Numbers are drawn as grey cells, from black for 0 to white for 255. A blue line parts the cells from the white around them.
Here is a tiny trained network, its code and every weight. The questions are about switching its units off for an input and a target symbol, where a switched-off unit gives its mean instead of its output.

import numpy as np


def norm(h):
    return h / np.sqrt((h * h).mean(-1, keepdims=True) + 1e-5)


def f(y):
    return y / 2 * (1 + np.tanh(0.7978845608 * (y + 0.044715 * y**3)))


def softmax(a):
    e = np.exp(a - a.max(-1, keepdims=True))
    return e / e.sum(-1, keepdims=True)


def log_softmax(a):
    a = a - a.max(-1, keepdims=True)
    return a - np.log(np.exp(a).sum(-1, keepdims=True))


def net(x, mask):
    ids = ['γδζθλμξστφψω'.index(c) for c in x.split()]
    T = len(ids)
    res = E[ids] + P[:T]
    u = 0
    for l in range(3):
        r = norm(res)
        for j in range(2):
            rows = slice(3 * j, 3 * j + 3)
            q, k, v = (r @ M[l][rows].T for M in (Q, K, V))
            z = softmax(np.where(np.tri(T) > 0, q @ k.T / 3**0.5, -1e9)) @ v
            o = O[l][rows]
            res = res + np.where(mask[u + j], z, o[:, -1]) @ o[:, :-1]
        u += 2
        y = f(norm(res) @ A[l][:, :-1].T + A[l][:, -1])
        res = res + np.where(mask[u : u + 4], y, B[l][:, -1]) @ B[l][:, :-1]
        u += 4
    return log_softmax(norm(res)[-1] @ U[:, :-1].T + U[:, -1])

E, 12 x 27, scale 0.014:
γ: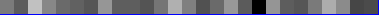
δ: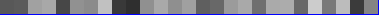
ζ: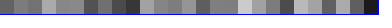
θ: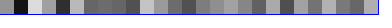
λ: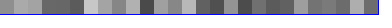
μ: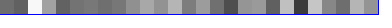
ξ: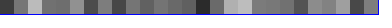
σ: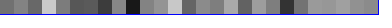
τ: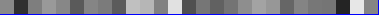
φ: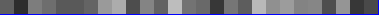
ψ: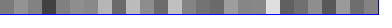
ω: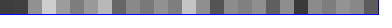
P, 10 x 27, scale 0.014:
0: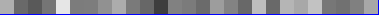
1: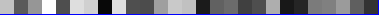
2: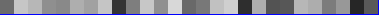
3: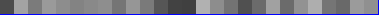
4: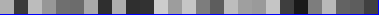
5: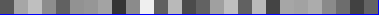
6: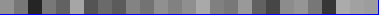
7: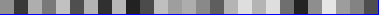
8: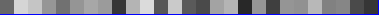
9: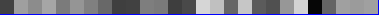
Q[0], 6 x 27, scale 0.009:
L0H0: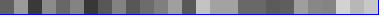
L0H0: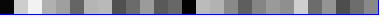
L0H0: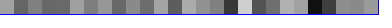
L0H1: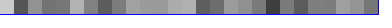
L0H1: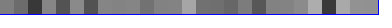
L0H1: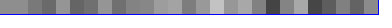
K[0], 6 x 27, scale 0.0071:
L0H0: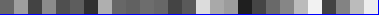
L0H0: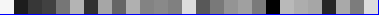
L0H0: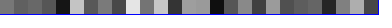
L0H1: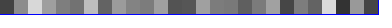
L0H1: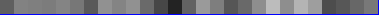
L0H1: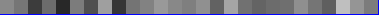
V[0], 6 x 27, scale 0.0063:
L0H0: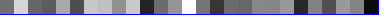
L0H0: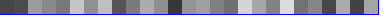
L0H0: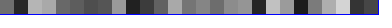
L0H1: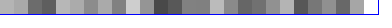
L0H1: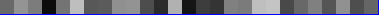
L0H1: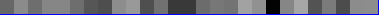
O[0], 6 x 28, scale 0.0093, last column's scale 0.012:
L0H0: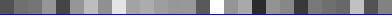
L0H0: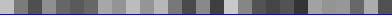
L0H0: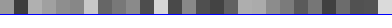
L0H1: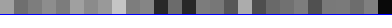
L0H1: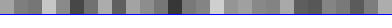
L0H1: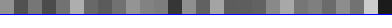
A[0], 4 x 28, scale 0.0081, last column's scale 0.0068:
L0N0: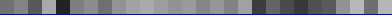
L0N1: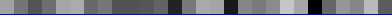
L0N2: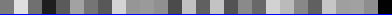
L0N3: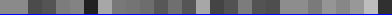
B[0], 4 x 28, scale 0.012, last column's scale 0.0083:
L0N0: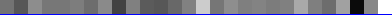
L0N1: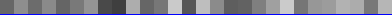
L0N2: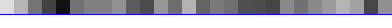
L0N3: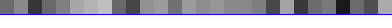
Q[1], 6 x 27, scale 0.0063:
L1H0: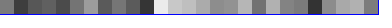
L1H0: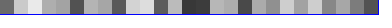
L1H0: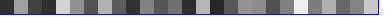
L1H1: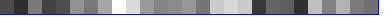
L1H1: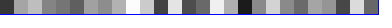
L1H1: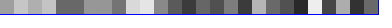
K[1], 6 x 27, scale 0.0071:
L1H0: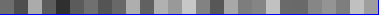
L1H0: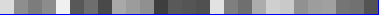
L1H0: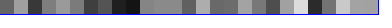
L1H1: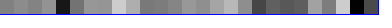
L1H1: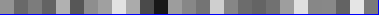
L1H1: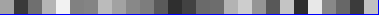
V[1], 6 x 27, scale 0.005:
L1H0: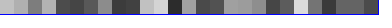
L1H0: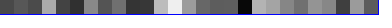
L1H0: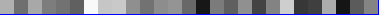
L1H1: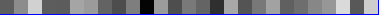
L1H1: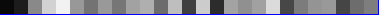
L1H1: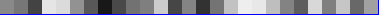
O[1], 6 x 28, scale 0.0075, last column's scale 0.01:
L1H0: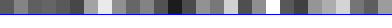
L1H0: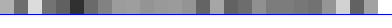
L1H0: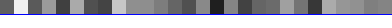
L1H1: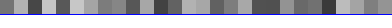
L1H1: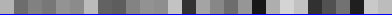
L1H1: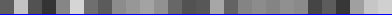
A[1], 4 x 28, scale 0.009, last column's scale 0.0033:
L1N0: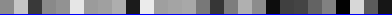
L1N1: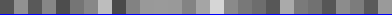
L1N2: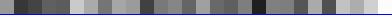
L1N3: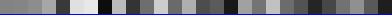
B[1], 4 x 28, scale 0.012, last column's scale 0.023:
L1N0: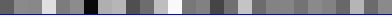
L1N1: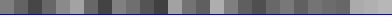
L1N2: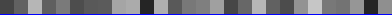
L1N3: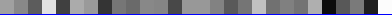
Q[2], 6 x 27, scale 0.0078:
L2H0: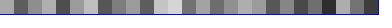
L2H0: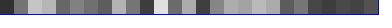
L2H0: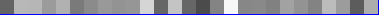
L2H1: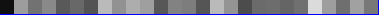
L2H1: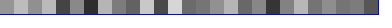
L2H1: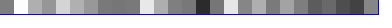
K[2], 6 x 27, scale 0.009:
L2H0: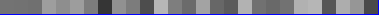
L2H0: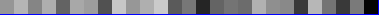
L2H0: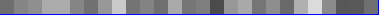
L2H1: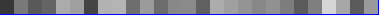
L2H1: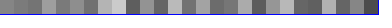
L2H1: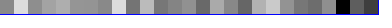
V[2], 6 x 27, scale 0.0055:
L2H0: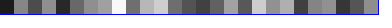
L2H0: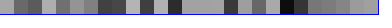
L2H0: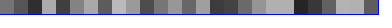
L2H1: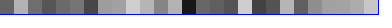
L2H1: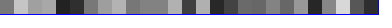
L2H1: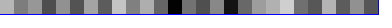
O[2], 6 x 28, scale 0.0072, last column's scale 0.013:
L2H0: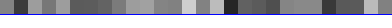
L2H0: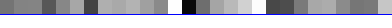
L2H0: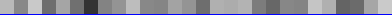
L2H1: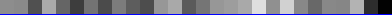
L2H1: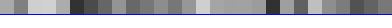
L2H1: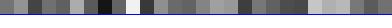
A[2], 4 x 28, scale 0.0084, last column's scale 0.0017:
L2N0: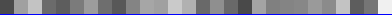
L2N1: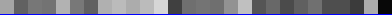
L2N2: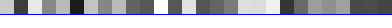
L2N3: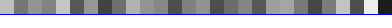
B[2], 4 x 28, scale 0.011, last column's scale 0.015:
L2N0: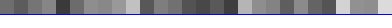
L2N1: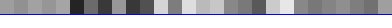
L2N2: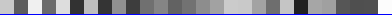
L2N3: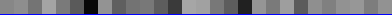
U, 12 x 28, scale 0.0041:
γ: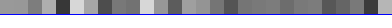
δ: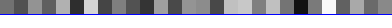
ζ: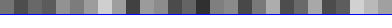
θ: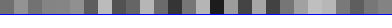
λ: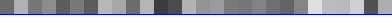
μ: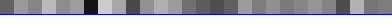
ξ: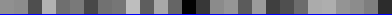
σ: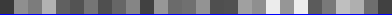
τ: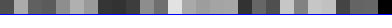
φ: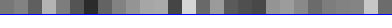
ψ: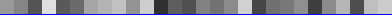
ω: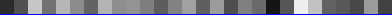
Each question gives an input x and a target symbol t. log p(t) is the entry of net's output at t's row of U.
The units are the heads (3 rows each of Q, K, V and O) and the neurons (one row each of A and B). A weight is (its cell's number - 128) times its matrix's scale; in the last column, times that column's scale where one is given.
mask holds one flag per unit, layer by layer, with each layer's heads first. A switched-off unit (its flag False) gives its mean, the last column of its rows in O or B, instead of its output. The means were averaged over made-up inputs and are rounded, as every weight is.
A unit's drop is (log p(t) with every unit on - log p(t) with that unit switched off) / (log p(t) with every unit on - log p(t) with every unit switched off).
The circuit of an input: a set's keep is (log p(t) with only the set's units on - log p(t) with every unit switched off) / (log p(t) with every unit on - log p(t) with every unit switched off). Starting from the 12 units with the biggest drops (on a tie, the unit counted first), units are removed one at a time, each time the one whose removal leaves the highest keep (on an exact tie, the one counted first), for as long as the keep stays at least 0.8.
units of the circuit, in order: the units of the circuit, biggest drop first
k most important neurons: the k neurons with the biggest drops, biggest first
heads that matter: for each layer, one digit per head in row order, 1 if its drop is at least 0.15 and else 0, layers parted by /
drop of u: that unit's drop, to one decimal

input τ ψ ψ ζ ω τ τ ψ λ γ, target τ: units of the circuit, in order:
[L0H0; L0N3]
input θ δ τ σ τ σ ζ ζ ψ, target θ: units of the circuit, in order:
[L0H0]
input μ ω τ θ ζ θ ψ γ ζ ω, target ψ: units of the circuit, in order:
[L0H0; L0H1]
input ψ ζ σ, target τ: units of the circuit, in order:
[L0H1; L1H0; L1N3]
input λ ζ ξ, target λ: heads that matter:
10 / 01 / 00
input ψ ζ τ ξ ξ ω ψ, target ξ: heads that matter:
11 / 00 / 00
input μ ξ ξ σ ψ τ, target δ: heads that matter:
11 / 01 / 00
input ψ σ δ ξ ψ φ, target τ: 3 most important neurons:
[L1N1; L1N3; L2N0]
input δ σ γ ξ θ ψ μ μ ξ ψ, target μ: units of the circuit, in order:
[L0H0; L1N0; L0N3; L0H1]
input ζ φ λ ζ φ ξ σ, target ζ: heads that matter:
10 / 10 / 00
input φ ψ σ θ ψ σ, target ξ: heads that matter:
10 / 00 / 01
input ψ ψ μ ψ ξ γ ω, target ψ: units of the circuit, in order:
[L0H1; L1N3]
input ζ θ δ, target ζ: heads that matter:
00 / 10 / 00
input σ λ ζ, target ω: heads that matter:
10 / 00 / 00
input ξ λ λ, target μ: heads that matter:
00 / 10 / 00
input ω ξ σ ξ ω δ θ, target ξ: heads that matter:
11 / 00 / 00
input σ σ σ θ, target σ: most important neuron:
[L0N1]
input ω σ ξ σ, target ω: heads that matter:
11 / 00 / 00
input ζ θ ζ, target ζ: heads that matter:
00 / 10 / 00
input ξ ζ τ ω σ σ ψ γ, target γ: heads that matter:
10 / 01 / 00
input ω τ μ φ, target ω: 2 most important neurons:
[L1N2; L0N0]
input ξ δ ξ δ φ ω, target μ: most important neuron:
[L1N0]
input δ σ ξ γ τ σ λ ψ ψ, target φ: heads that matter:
00 / 00 / 00
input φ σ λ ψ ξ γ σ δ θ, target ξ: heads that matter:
11 / 00 / 01
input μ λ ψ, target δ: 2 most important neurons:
[L0N3; L2N2]
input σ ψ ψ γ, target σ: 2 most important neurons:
[L0N1; L1N3]
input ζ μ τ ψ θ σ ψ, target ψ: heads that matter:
01 / 00 / 00
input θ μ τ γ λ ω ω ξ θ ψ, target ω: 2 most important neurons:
[L1N2; L0N0]
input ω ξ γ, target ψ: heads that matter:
10 / 00 / 00
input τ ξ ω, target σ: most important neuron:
[L1N3]
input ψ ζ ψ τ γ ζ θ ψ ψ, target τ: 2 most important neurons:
[L1N1; L1N3]
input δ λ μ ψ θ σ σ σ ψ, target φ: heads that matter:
10 / 00 / 00
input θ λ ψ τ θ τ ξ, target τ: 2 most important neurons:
[L0N1; L0N3]
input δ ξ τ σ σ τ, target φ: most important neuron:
[L2N1]
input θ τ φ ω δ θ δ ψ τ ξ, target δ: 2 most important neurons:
[L1N2; L1N3]
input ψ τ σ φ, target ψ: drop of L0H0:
0.3
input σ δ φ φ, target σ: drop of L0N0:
0.0
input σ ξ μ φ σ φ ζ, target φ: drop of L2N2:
0.1
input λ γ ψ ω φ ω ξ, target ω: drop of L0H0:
0.5
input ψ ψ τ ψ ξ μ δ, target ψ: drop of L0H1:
0.4
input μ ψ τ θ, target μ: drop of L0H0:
0.8
